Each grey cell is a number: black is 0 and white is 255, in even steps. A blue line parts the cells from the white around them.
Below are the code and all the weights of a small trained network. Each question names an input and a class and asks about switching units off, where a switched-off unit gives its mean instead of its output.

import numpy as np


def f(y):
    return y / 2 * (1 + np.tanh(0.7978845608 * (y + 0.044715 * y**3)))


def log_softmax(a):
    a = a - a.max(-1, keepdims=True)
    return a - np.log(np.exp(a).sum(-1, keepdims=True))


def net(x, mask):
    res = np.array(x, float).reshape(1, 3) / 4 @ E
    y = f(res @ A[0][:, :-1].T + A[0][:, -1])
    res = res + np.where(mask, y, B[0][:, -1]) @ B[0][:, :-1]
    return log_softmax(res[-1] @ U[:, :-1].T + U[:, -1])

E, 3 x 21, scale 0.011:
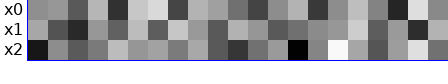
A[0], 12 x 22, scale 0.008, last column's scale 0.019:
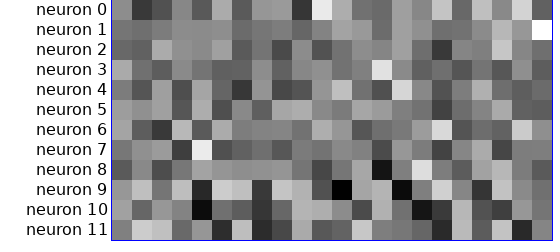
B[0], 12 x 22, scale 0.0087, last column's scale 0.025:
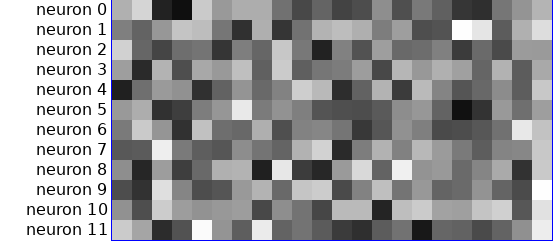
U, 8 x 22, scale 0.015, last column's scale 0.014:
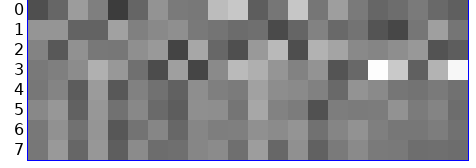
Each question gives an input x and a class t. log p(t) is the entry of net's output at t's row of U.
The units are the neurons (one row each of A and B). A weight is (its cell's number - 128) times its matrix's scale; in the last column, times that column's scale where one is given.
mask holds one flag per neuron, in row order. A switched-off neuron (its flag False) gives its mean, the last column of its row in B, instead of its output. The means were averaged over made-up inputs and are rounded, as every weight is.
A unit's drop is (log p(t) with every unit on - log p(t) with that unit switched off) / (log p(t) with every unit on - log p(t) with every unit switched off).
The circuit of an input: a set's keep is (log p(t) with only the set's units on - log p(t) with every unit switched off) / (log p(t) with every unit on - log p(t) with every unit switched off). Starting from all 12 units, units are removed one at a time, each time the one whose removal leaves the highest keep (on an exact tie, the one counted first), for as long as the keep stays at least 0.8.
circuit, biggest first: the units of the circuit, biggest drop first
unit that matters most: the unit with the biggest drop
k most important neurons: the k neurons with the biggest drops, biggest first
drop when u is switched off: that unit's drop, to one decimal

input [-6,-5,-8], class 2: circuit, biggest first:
(neuron 10)
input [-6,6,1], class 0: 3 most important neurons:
(neuron 4; neuron 11; neuron 7)
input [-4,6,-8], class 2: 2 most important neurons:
(neuron 10; neuron 11)
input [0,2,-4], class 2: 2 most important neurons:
(neuron 1; neuron 10)
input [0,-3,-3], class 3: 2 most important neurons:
(neuron 8; neuron 0)
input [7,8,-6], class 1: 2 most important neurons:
(neuron 6; neuron 0)
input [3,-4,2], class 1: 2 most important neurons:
(neuron 11; neuron 4)
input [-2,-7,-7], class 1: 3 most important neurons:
(neuron 11; neuron 8; neuron 5)
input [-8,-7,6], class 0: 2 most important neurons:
(neuron 7; neuron 4)
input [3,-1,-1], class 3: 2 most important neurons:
(neuron 4; neuron 7)
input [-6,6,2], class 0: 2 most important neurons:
(neuron 4; neuron 11)
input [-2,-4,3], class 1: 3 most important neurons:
(neuron 10; neuron 9; neuron 11)
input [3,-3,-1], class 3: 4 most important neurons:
(neuron 4; neuron 7; neuron 0; neuron 8)
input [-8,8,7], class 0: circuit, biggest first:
(neuron 4)
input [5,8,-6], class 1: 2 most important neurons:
(neuron 6; neuron 0)
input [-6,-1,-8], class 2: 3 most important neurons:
(neuron 10; neuron 9; neuron 3)
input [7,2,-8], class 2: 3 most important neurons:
(neuron 10; neuron 3; neuron 4)
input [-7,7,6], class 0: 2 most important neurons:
(neuron 4; neuron 11)
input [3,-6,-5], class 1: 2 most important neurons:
(neuron 11; neuron 8)
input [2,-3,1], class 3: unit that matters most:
neuron 0
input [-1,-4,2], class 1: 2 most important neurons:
(neuron 11; neuron 9)
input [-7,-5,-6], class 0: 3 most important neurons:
(neuron 4; neuron 7; neuron 8)
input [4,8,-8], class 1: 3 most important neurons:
(neuron 6; neuron 0; neuron 8)
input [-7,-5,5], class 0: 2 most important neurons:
(neuron 7; neuron 4)
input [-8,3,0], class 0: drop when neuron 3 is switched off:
0.0
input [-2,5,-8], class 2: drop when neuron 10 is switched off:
1.0
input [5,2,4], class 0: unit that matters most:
neuron 9
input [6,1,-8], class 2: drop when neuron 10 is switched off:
1.6
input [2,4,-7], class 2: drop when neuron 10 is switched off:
0.7
